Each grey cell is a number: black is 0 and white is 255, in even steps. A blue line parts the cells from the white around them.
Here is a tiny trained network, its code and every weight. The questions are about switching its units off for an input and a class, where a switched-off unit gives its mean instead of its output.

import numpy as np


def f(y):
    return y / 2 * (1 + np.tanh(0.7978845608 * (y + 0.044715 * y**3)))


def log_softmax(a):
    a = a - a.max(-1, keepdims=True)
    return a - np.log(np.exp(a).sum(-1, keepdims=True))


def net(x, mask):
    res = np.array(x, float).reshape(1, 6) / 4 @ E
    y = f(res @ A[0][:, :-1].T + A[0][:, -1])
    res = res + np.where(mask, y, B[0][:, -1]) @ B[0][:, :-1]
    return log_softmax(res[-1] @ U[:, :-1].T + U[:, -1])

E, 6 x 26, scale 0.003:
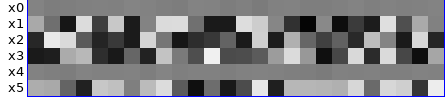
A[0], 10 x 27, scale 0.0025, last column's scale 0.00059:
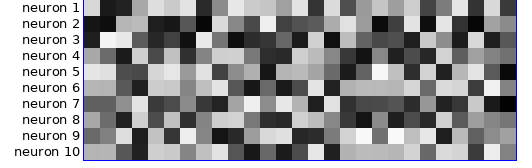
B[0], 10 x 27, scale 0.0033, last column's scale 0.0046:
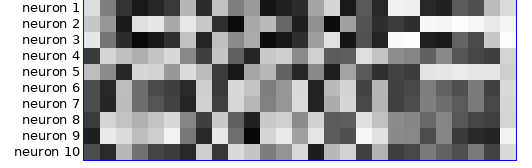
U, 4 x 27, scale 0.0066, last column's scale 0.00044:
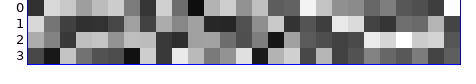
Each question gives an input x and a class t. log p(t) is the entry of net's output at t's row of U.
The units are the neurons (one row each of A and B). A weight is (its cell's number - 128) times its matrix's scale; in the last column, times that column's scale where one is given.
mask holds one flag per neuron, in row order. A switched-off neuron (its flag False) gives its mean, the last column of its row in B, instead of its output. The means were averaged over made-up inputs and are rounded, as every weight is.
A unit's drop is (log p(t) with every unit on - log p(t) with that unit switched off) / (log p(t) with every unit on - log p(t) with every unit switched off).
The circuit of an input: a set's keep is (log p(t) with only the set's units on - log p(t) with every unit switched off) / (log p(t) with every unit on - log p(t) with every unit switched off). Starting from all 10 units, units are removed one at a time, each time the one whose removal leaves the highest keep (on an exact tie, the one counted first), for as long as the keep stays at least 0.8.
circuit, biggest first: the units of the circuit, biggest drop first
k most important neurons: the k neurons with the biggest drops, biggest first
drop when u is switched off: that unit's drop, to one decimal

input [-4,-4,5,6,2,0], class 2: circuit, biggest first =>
[neuron 2]
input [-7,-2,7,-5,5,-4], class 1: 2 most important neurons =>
[neuron 3; neuron 2]
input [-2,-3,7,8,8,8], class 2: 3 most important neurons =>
[neuron 2; neuron 1; neuron 7]
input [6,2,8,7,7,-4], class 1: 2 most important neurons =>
[neuron 3; neuron 5]
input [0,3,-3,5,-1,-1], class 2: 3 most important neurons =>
[neuron 2; neuron 3; neuron 9]
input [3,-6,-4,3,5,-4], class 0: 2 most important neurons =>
[neuron 9; neuron 3]
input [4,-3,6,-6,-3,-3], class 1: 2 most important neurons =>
[neuron 3; neuron 2]
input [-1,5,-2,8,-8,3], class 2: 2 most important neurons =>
[neuron 2; neuron 9]
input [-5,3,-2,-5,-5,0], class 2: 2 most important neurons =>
[neuron 5; neuron 9]
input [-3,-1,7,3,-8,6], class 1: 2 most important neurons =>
[neuron 3; neuron 7]
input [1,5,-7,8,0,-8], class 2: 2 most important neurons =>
[neuron 2; neuron 3]
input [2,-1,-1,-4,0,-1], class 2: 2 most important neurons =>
[neuron 3; neuron 5]
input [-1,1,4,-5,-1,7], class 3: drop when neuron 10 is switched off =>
0.4
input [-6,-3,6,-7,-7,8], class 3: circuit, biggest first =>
[neuron 10]
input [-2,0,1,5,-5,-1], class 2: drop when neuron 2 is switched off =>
0.3
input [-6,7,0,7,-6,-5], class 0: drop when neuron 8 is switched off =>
0.9
